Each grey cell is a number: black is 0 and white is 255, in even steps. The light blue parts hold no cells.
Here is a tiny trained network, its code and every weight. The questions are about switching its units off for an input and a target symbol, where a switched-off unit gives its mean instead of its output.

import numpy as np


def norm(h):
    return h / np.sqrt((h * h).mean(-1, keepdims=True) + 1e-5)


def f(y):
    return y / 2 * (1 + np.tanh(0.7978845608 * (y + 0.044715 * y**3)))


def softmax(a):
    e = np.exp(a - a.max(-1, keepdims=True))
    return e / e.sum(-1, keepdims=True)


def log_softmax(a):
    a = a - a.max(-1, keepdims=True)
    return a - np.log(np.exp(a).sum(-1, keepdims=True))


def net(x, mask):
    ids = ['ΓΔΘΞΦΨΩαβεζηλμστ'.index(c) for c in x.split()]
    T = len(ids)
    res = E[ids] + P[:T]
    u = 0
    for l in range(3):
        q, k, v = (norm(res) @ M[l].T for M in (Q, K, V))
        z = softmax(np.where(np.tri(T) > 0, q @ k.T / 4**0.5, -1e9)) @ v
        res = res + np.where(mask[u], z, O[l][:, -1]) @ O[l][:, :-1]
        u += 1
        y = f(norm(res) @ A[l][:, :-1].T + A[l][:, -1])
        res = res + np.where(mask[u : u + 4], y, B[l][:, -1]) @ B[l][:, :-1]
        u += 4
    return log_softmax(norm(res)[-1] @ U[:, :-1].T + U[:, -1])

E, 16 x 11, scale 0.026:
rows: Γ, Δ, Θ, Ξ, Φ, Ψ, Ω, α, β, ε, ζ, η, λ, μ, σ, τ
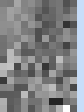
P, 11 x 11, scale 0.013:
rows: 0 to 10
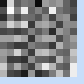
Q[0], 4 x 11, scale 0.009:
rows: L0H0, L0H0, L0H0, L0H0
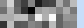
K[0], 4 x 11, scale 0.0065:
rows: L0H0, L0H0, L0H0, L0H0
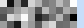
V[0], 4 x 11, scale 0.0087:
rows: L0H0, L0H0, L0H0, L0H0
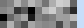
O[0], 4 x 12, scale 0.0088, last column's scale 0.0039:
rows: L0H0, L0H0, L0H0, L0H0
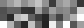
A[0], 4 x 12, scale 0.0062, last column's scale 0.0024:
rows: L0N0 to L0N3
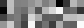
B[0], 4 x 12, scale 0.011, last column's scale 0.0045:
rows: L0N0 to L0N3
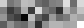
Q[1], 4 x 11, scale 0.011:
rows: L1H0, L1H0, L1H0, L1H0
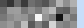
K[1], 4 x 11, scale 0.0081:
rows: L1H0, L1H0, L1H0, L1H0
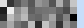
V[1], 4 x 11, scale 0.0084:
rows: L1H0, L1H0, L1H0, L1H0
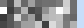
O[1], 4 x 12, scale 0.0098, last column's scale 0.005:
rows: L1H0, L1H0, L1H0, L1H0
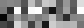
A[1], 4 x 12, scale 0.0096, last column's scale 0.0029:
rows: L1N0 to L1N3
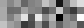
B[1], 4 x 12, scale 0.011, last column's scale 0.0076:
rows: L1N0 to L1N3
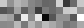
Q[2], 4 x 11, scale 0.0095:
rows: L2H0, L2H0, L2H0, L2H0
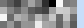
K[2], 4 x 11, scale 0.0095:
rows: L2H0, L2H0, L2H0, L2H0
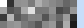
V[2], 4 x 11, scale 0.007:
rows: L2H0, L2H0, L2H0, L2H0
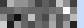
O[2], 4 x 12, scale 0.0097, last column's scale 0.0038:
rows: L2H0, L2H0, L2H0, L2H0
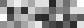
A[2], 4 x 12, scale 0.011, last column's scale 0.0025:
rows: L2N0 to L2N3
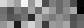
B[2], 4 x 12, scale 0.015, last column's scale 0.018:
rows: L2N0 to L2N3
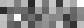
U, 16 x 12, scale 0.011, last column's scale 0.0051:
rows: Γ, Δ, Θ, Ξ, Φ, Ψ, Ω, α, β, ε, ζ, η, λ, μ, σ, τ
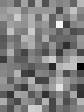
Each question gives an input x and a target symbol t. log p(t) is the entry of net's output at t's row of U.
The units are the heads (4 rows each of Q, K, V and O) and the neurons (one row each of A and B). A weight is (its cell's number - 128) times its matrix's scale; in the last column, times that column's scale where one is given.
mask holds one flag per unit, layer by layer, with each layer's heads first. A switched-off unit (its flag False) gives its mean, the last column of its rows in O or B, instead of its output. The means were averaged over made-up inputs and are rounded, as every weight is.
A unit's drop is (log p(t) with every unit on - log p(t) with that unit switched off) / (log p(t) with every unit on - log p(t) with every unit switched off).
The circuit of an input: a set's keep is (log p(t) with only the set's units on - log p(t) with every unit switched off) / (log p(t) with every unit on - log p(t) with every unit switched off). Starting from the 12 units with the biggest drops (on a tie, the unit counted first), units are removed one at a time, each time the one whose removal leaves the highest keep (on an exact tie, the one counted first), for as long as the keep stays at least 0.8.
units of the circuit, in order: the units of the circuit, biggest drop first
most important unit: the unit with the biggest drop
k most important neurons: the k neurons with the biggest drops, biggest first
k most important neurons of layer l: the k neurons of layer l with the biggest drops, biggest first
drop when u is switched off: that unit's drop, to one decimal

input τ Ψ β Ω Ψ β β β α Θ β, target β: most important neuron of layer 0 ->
L0N3
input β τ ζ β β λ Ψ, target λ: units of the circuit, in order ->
L0H0; L2N0
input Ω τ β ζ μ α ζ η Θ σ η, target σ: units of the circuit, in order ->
L1H0; L2N0; L1N2
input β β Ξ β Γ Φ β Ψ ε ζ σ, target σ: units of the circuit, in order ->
L2N0; L0H0
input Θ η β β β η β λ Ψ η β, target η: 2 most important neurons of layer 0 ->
L0N2; L0N0
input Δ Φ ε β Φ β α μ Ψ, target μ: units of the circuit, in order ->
L0H0; L1H0
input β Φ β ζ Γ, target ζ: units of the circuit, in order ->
L0H0; L2N2
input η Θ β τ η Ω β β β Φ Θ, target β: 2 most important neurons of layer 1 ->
L1N2; L1N0
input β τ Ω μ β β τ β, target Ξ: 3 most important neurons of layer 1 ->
L1N2; L1N0; L1N1
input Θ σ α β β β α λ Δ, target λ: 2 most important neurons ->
L2N0; L1N2
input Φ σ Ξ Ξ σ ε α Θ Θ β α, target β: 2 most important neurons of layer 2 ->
L2N3; L2N0
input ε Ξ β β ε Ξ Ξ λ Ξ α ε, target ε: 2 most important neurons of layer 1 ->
L1N1; L1N2
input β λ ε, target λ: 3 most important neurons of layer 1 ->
L1N2; L1N1; L1N3
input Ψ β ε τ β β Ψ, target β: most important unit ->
L0N2
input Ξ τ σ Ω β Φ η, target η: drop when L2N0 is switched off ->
0.1
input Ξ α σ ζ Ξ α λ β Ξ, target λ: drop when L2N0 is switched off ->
0.2
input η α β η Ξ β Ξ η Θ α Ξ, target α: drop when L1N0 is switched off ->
0.2
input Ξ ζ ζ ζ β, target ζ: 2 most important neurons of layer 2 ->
L2N2; L2N0
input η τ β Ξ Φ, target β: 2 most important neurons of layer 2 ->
L2N3; L2N1
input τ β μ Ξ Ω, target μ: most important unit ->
L0H0
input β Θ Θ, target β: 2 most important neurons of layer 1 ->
L1N2; L1N0
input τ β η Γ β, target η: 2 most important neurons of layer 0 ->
L0N2; L0N3
